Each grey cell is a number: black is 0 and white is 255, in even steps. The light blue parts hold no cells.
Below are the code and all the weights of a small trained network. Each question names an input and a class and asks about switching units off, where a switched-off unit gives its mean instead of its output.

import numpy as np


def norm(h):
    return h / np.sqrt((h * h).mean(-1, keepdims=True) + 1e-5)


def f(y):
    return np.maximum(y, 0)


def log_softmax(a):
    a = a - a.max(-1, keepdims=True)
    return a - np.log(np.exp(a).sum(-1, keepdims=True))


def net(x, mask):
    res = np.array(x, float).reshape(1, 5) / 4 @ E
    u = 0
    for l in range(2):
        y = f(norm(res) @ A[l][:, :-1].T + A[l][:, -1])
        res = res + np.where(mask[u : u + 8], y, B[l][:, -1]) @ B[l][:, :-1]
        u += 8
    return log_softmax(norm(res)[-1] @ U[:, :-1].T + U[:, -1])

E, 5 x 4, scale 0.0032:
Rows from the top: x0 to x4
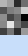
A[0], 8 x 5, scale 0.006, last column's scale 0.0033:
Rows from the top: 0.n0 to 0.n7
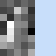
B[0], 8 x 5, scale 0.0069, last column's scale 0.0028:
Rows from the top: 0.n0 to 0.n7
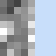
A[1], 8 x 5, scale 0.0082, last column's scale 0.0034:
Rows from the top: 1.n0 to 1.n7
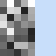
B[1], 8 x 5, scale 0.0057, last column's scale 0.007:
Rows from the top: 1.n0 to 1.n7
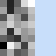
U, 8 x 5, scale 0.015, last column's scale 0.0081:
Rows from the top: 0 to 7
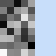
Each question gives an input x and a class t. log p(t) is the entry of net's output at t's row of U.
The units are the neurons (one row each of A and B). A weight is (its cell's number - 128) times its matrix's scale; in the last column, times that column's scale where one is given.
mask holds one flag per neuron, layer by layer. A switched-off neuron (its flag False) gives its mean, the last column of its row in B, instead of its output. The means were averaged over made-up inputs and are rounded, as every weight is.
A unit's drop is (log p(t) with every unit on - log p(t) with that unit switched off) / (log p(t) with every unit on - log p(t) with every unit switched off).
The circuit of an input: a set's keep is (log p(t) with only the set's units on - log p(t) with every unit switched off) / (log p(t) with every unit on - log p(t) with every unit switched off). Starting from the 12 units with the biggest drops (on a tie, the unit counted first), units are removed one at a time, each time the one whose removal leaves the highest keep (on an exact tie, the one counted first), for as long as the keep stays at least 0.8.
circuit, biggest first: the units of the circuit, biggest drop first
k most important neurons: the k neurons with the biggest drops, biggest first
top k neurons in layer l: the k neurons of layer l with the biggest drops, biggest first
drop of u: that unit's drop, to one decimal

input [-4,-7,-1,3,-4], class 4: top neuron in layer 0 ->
(0.n3)
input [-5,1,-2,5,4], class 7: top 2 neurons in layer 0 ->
(0.n4; 0.n3)
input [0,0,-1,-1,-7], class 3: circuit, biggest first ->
(0.n3; 1.n2)
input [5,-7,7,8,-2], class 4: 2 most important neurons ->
(1.n1; 1.n6)
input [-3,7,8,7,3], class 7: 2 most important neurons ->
(0.n4; 1.n6)
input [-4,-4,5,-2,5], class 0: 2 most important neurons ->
(0.n7; 1.n6)
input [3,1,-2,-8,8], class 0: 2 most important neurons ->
(1.n3; 1.n7)
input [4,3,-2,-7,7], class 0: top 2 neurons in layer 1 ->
(1.n3; 1.n7)
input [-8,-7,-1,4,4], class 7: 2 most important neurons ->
(0.n4; 0.n3)
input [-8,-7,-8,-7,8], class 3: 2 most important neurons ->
(1.n6; 1.n0)
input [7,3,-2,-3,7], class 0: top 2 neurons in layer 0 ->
(0.n3; 0.n4)
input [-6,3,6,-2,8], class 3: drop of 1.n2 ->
-0.1
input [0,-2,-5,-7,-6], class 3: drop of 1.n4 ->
0.0
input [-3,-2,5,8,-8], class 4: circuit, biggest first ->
(1.n1)
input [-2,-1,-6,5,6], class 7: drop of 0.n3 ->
0.1
